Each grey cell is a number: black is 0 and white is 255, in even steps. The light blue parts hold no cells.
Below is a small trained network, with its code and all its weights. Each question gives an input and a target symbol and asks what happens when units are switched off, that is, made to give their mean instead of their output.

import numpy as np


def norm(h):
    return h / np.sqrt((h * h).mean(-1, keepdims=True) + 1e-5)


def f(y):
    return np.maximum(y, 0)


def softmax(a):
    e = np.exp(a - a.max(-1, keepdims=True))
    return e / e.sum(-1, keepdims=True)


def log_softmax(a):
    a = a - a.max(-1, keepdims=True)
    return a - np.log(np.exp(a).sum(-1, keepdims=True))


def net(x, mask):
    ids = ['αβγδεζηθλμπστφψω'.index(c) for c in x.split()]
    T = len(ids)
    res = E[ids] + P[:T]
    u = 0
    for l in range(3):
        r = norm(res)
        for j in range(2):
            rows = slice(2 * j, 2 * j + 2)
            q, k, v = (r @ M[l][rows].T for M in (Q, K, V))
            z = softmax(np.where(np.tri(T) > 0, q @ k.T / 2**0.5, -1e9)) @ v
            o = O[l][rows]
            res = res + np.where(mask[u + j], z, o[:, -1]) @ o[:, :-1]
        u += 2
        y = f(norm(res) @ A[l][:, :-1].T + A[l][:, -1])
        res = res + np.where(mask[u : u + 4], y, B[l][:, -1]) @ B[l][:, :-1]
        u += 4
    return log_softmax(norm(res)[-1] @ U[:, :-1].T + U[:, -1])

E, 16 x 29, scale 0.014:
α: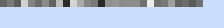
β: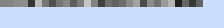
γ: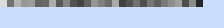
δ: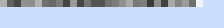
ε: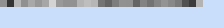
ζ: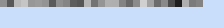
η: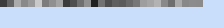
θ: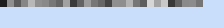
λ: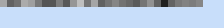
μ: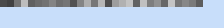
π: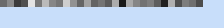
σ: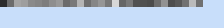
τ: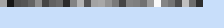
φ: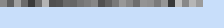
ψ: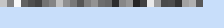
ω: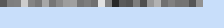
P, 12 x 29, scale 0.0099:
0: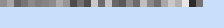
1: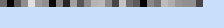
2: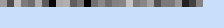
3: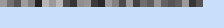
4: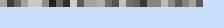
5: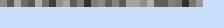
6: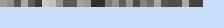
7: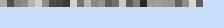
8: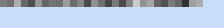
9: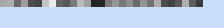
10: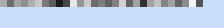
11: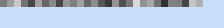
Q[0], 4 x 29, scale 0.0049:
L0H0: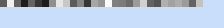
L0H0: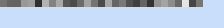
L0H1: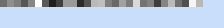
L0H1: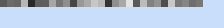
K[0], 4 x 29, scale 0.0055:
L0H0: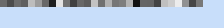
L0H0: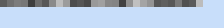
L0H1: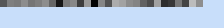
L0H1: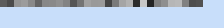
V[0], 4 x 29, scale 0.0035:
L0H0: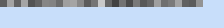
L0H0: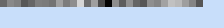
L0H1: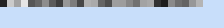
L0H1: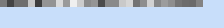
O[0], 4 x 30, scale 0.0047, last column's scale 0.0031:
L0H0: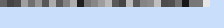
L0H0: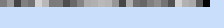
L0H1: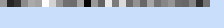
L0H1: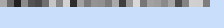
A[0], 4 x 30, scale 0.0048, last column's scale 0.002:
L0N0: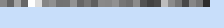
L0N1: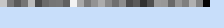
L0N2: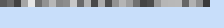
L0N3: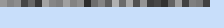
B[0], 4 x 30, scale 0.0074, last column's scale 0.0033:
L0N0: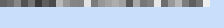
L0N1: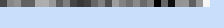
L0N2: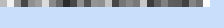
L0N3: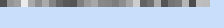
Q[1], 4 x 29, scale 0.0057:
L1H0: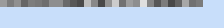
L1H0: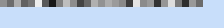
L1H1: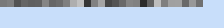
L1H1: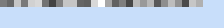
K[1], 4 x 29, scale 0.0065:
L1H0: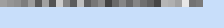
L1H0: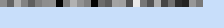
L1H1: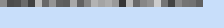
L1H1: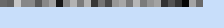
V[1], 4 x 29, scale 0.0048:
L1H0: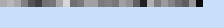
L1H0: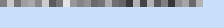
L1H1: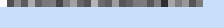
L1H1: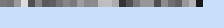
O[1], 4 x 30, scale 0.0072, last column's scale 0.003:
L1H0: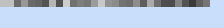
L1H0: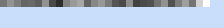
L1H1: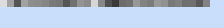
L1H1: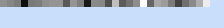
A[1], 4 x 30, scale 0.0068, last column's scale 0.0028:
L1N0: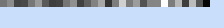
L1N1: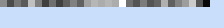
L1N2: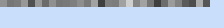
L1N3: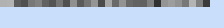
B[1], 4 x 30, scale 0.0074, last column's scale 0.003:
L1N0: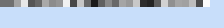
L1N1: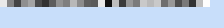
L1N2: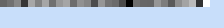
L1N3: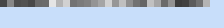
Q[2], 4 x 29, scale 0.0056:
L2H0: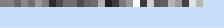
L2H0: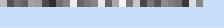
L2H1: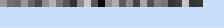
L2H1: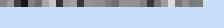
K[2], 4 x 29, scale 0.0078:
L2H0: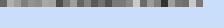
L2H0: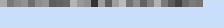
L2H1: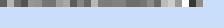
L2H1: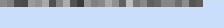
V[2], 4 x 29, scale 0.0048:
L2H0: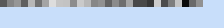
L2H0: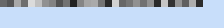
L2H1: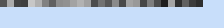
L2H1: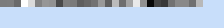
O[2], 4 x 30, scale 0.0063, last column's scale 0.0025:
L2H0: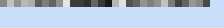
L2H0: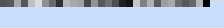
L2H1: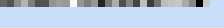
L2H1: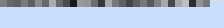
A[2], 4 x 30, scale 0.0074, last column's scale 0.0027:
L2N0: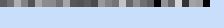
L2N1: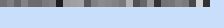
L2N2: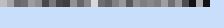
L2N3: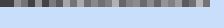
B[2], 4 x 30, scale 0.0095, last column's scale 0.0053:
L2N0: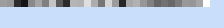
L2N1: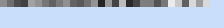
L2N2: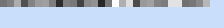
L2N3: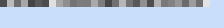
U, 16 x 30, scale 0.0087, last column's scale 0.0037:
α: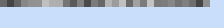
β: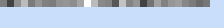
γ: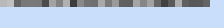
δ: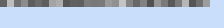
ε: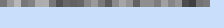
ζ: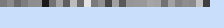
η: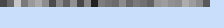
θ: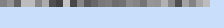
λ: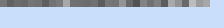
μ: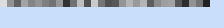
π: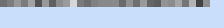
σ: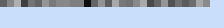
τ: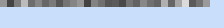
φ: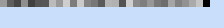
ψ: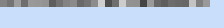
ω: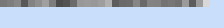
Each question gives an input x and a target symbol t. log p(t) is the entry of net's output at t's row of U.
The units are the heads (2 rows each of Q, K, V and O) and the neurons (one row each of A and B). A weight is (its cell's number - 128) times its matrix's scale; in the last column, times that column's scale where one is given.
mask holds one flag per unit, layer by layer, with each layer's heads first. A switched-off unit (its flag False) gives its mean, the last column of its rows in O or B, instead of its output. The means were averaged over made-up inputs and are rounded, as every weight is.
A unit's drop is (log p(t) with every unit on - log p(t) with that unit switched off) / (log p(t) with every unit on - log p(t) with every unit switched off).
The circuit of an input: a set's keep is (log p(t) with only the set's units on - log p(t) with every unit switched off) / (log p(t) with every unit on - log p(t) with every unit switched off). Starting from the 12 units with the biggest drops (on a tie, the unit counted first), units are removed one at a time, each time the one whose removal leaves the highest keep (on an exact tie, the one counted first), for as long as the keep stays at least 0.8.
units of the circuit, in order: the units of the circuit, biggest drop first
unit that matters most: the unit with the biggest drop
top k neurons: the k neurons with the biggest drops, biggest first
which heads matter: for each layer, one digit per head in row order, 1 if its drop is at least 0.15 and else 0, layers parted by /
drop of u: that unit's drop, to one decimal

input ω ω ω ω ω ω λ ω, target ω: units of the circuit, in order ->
L0N1, L2N0
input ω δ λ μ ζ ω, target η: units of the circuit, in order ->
L0H0, L1H0
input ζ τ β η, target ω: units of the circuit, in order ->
L2H0
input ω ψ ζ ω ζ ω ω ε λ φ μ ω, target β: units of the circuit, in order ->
L0H0, L1H1
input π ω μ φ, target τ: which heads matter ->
00 / 00 / 01
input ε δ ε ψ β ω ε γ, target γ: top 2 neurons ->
L1N0, L1N1
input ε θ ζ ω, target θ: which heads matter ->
00 / 00 / 10
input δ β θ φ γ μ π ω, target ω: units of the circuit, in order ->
L2N0, L0N1
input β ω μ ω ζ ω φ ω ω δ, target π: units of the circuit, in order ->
L2H1, L1N2
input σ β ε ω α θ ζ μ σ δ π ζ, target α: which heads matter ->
10 / 10 / 00
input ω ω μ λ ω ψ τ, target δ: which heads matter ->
00 / 00 / 10
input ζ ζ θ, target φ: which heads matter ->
00 / 00 / 00
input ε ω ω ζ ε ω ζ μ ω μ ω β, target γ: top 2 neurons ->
L1N2, L2N1
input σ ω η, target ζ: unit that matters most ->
L2N0
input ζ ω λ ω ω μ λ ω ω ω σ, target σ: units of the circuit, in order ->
L0N1, L0N2
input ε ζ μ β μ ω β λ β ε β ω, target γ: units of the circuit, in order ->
L0H0, L1H0
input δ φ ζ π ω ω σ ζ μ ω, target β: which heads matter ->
00 / 01 / 00
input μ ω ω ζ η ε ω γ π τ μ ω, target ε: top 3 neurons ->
L2N2, L1N0, L1N2
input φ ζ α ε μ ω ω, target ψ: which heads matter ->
00 / 00 / 01
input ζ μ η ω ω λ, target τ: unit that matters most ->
L1N2
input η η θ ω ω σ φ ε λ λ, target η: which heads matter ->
00 / 10 / 00
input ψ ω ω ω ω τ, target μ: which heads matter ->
00 / 01 / 00
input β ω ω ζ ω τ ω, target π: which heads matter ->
00 / 00 / 01
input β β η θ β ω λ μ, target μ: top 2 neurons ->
L0N2, L1N1
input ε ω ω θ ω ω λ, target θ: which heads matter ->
00 / 00 / 10
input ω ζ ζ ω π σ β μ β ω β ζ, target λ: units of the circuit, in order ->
L0H0, L1H0, L2N1
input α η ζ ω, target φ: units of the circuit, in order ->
L0H1
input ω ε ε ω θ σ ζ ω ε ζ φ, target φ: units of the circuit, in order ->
L1N0, L2N0
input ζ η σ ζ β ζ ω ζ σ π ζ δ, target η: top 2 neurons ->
L1N2, L0N1
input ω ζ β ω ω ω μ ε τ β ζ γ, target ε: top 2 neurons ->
L2N2, L0N3
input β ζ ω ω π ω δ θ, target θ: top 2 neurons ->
L1N0, L1N1
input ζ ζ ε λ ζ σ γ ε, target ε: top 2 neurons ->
L2N2, L0N2
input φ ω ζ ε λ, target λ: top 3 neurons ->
L0N1, L2N1, L1N1
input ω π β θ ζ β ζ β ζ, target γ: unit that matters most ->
L1H0
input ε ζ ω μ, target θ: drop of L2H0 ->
0.4
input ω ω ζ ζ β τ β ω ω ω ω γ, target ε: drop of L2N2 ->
0.3
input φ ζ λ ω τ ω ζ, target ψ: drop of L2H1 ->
0.7
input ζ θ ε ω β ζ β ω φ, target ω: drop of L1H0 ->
0.0
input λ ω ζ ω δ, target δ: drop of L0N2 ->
0.1
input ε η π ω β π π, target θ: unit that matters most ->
L2H0
